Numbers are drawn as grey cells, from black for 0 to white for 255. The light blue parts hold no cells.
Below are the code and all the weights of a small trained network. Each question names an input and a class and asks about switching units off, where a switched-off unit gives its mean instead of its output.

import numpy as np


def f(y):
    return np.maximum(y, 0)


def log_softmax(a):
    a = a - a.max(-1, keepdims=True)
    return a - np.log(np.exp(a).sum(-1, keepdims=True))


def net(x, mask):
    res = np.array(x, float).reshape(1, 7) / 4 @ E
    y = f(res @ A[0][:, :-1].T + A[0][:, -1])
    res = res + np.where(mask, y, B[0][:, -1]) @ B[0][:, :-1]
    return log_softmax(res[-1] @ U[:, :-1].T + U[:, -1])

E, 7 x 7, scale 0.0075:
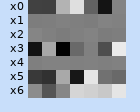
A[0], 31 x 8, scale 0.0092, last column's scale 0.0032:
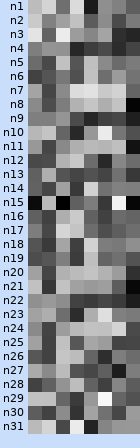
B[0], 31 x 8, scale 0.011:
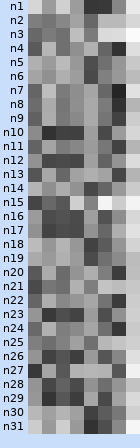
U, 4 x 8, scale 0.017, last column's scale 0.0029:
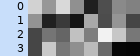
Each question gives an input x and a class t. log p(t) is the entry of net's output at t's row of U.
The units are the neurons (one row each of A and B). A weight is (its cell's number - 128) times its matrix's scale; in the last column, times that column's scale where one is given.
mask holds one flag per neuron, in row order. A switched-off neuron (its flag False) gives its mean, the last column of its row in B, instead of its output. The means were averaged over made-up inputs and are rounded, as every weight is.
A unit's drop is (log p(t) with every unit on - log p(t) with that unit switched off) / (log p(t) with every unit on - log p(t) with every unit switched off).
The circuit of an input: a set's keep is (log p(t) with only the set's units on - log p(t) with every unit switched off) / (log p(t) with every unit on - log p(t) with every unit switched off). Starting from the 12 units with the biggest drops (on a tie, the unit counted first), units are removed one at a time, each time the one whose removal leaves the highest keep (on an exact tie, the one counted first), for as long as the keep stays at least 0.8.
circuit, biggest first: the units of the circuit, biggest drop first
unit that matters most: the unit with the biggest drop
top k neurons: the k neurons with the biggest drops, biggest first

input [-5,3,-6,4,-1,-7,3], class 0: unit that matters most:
n31
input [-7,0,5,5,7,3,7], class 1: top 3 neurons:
n23; n10; n29
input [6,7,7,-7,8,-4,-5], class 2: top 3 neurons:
n3; n27; n2
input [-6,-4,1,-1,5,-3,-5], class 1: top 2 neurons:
n29; n10
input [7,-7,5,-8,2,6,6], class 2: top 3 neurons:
n3; n21; n25
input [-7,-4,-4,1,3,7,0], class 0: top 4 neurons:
n18; n30; n14; n19
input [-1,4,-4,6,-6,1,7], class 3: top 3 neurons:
n7; n3; n24
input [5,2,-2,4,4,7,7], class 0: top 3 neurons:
n18; n6; n14
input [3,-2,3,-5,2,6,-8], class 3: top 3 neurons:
n27; n4; n9
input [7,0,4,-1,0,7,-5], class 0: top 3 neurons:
n30; n18; n19
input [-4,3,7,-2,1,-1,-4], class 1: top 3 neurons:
n29; n10; n7
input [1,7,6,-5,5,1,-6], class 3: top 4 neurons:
n4; n15; n22; n9
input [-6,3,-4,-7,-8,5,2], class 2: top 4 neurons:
n3; n25; n21; n26
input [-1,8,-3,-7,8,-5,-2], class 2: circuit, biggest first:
n3
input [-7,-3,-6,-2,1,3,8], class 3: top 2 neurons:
n7; n24
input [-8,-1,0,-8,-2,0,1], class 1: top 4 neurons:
n29; n10; n23; n15
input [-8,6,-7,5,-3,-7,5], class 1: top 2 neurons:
n10; n29
